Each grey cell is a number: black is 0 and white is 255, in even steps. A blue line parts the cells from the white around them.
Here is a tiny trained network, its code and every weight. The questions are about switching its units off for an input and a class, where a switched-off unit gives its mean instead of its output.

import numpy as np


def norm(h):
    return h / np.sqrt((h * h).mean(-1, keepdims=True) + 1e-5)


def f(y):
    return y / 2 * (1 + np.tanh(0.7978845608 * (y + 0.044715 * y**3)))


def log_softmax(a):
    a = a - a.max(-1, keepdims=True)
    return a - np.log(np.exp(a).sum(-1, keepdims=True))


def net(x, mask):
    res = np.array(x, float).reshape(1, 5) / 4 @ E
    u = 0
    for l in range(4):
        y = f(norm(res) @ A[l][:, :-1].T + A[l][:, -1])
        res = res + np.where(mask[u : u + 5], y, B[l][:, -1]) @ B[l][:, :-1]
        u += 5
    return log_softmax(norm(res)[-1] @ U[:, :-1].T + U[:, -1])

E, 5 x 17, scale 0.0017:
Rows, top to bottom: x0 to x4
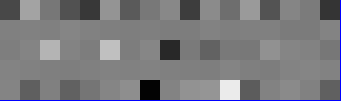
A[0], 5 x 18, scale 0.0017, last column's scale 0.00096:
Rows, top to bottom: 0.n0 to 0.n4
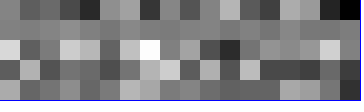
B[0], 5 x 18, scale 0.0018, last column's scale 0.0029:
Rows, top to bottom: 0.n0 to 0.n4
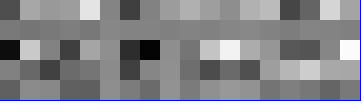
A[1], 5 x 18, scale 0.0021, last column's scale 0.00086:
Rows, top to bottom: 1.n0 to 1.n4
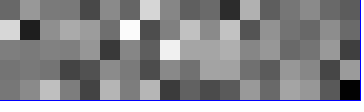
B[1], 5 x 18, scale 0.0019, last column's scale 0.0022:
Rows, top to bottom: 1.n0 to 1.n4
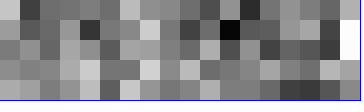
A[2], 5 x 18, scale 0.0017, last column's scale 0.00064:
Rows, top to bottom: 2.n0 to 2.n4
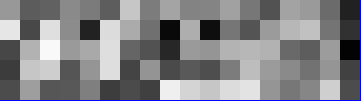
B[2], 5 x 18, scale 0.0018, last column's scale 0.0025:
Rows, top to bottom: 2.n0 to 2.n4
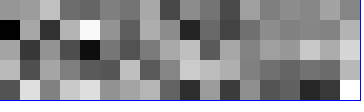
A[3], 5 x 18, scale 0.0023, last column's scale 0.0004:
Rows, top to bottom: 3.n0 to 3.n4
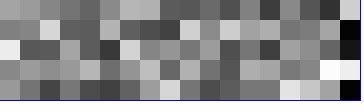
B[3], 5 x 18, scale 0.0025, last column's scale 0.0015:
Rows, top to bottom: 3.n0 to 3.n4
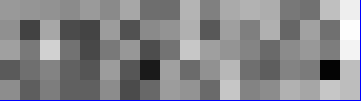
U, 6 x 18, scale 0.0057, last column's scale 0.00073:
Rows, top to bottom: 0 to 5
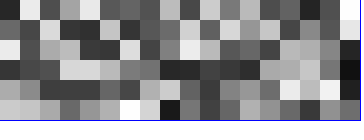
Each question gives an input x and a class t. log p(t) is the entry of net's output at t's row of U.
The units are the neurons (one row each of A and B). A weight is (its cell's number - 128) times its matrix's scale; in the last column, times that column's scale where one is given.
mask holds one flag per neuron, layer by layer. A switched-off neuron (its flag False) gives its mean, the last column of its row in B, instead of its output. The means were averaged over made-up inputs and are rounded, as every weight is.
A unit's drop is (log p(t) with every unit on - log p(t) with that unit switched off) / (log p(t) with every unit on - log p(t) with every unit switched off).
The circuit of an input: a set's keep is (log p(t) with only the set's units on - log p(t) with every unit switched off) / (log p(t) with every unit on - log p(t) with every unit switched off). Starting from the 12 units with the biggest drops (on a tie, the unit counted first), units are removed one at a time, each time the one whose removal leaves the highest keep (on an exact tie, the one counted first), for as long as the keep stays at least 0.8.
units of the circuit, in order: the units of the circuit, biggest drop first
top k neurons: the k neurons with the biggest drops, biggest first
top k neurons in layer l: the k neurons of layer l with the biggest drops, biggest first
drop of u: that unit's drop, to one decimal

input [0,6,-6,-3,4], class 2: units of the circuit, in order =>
(0.n2)
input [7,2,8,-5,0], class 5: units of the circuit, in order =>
(0.n2, 1.n4)
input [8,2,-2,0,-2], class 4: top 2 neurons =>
(0.n2, 0.n3)
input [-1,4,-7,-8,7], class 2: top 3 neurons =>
(0.n2, 1.n1, 3.n2)
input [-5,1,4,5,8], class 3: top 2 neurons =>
(2.n1, 1.n1)
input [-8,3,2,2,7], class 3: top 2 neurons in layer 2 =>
(2.n1, 2.n3)
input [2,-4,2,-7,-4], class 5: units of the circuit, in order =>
(1.n0, 3.n0)
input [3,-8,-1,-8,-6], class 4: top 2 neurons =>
(0.n3, 2.n4)
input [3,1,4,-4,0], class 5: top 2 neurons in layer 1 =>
(1.n4, 1.n0)
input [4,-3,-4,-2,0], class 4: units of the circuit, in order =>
(0.n2, 0.n3)
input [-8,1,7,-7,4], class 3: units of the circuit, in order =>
(2.n1, 1.n1)
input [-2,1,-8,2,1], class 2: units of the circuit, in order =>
(0.n2, 3.n2)
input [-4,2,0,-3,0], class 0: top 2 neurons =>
(0.n2, 2.n4)
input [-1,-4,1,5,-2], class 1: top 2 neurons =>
(2.n2, 3.n1)
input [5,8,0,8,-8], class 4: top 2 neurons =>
(0.n3, 2.n4)
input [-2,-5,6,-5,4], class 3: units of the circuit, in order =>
(2.n1)
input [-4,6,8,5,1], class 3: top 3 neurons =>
(2.n1, 0.n0, 1.n1)
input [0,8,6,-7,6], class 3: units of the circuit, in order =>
(0.n2, 2.n1)
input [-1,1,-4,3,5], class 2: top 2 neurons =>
(0.n2, 1.n1)
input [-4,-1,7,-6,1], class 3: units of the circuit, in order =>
(2.n1)
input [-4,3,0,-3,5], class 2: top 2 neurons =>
(3.n2, 2.n4)
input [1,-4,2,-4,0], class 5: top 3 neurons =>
(0.n2, 1.n4, 1.n0)
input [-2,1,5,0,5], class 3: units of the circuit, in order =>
(0.n2, 2.n1)
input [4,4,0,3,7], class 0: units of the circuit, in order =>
(2.n4, 0.n0)
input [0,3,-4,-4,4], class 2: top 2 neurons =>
(0.n2, 1.n1)
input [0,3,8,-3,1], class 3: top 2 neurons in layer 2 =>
(2.n1, 2.n0)
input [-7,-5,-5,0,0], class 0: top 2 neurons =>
(0.n2, 1.n0)
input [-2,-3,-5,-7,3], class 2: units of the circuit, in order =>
(0.n2)
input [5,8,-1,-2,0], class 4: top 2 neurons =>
(0.n2, 1.n0)
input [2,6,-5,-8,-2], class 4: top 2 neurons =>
(0.n3, 0.n2)
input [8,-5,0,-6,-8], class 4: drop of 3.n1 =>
-0.1
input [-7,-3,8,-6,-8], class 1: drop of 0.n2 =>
0.2
